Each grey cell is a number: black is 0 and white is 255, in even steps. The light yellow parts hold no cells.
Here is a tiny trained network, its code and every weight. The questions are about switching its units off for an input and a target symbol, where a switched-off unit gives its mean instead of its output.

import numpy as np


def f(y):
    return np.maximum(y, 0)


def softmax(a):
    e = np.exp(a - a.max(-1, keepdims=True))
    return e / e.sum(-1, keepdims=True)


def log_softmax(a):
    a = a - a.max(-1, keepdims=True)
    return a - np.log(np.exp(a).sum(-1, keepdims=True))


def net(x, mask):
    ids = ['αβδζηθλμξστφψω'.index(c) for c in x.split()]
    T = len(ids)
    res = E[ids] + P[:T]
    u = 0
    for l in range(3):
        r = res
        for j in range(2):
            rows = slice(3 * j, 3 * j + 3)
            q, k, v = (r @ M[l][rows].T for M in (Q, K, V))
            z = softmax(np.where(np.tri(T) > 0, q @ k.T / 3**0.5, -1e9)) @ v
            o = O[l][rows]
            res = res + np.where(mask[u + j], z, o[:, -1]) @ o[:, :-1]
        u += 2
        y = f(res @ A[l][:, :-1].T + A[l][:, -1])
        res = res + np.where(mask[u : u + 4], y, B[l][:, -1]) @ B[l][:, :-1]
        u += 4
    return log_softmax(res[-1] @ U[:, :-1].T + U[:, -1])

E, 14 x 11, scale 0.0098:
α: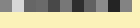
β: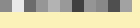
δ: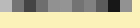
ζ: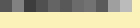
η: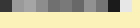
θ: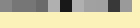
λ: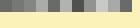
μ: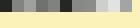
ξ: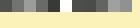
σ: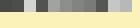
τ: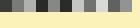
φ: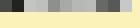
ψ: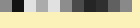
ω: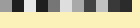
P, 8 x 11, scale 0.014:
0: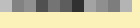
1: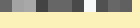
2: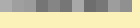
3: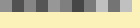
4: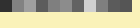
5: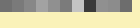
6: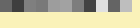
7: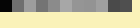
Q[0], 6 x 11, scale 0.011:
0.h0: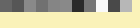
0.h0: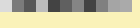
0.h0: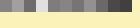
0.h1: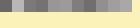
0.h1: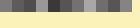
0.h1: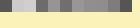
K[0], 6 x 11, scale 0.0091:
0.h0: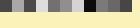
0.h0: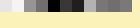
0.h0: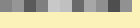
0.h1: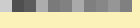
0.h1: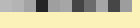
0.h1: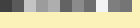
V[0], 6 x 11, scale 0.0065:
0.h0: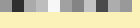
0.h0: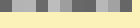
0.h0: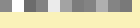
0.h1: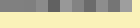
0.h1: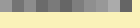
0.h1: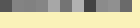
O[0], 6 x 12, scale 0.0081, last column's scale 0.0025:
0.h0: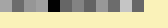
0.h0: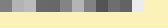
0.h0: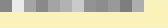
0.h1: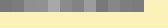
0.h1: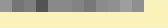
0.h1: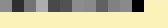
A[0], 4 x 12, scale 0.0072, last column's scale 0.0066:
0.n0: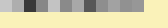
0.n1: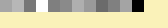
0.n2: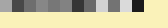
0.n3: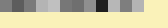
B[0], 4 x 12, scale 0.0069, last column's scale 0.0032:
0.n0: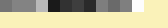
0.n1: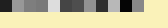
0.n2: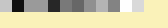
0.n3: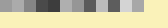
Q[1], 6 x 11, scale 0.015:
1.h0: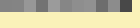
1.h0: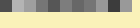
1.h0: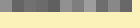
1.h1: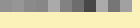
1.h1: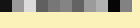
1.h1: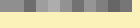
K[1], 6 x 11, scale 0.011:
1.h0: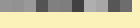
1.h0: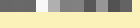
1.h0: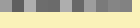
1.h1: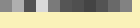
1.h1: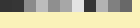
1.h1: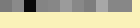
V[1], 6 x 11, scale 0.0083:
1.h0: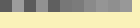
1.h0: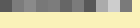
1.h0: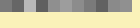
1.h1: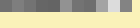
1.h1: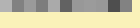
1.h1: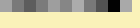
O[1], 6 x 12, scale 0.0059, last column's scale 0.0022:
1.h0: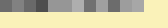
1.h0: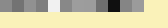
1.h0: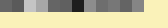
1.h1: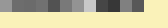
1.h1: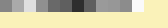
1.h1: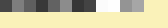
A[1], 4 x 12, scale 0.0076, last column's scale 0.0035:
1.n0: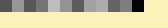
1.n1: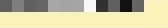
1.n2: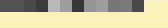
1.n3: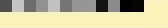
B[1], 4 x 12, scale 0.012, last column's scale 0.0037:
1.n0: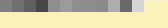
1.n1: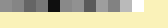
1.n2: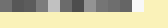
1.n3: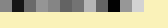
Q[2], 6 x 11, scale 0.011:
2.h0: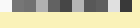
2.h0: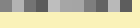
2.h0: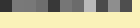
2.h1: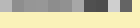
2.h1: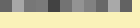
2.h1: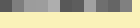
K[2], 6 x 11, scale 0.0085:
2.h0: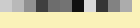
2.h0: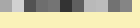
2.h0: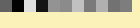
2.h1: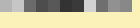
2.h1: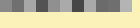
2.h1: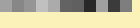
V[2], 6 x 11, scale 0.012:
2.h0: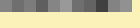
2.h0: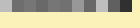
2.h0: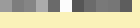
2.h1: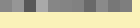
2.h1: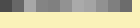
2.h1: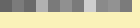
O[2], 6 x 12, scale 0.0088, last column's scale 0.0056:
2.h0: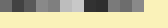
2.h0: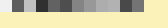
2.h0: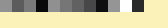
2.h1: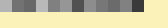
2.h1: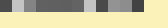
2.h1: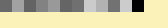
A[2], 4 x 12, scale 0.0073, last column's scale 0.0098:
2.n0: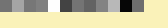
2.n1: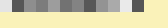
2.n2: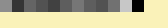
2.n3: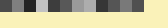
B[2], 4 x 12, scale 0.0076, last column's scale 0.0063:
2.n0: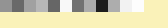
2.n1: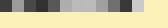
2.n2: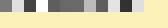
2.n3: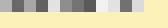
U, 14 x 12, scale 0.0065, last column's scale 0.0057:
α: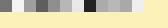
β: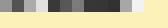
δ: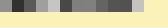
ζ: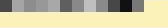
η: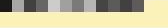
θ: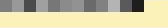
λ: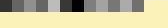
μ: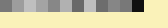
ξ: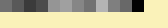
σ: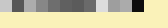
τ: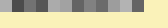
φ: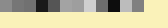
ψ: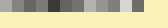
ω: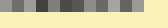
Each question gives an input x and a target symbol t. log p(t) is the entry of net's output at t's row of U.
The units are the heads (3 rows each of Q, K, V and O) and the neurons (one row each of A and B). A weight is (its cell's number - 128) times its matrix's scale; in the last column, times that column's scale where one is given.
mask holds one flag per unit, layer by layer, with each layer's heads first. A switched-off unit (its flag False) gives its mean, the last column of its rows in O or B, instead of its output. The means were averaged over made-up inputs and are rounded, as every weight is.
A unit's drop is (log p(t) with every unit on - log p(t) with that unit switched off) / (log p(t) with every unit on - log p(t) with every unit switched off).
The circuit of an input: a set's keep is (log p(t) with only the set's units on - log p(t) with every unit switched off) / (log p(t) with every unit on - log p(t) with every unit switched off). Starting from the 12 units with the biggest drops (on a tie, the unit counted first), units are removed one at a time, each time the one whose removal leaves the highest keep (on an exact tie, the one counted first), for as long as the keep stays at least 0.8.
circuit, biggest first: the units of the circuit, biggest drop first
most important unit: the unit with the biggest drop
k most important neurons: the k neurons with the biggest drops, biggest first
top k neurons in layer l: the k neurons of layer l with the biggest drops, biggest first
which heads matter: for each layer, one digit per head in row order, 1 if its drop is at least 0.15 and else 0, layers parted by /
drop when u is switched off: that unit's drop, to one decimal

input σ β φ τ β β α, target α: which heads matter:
10 / 00 / 00
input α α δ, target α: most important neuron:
[0.n3]
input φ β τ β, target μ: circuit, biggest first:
[2.n0; 2.h0; 0.h0; 1.n1]
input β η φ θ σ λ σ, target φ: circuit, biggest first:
[2.h0; 2.n1; 1.h1]
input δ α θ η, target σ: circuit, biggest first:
[2.h0; 0.n2]
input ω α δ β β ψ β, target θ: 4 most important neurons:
[2.n2; 2.n1; 0.n2; 0.n3]
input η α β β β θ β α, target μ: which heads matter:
00 / 01 / 10
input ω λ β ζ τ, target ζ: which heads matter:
10 / 00 / 10
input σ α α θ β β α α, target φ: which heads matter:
10 / 00 / 10
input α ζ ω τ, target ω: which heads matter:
00 / 00 / 10
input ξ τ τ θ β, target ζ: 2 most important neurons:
[1.n1; 1.n3]
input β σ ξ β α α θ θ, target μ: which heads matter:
00 / 01 / 10
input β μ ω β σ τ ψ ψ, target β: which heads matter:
10 / 00 / 00
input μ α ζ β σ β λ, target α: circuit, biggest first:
[0.h0]
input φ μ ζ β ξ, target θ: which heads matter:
00 / 01 / 10
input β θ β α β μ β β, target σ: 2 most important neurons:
[2.n3; 1.n1]
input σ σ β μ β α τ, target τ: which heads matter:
10 / 00 / 00
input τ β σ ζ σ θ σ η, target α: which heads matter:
00 / 01 / 10
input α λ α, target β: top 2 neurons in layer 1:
[1.n3; 1.n1]
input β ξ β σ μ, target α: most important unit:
1.h1
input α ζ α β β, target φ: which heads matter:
10 / 00 / 00
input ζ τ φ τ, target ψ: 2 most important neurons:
[0.n2; 2.n2]
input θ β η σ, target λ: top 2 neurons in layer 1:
[1.n2; 1.n1]
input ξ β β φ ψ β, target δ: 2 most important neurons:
[0.n1; 1.n3]
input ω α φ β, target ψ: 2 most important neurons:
[0.n2; 2.n2]
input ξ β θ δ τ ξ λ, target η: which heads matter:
00 / 00 / 10
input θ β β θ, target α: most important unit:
0.h0
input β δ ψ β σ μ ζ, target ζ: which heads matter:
00 / 01 / 10
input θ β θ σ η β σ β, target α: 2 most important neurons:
[2.n3; 1.n1]
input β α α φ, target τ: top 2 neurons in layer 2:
[2.n0; 2.n2]
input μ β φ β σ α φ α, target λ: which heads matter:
10 / 00 / 01
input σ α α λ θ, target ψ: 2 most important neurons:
[1.n1; 2.n2]
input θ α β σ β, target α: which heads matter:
10 / 01 / 10
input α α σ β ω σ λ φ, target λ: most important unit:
2.h1
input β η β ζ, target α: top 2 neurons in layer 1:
[1.n3; 1.n2]
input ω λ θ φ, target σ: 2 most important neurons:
[0.n0; 0.n2]
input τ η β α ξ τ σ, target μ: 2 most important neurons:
[2.n0; 1.n1]
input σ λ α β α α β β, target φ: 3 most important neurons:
[1.n3; 1.n1; 0.n0]
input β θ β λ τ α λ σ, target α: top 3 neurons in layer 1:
[1.n1; 1.n2; 1.n3]
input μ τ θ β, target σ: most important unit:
2.h0
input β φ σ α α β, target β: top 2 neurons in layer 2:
[2.n3; 2.n1]
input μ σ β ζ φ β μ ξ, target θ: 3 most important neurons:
[2.n2; 1.n1; 1.n3]
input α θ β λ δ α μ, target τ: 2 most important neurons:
[2.n0; 1.n2]
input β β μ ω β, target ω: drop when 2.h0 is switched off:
0.6
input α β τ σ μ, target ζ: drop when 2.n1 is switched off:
-0.1
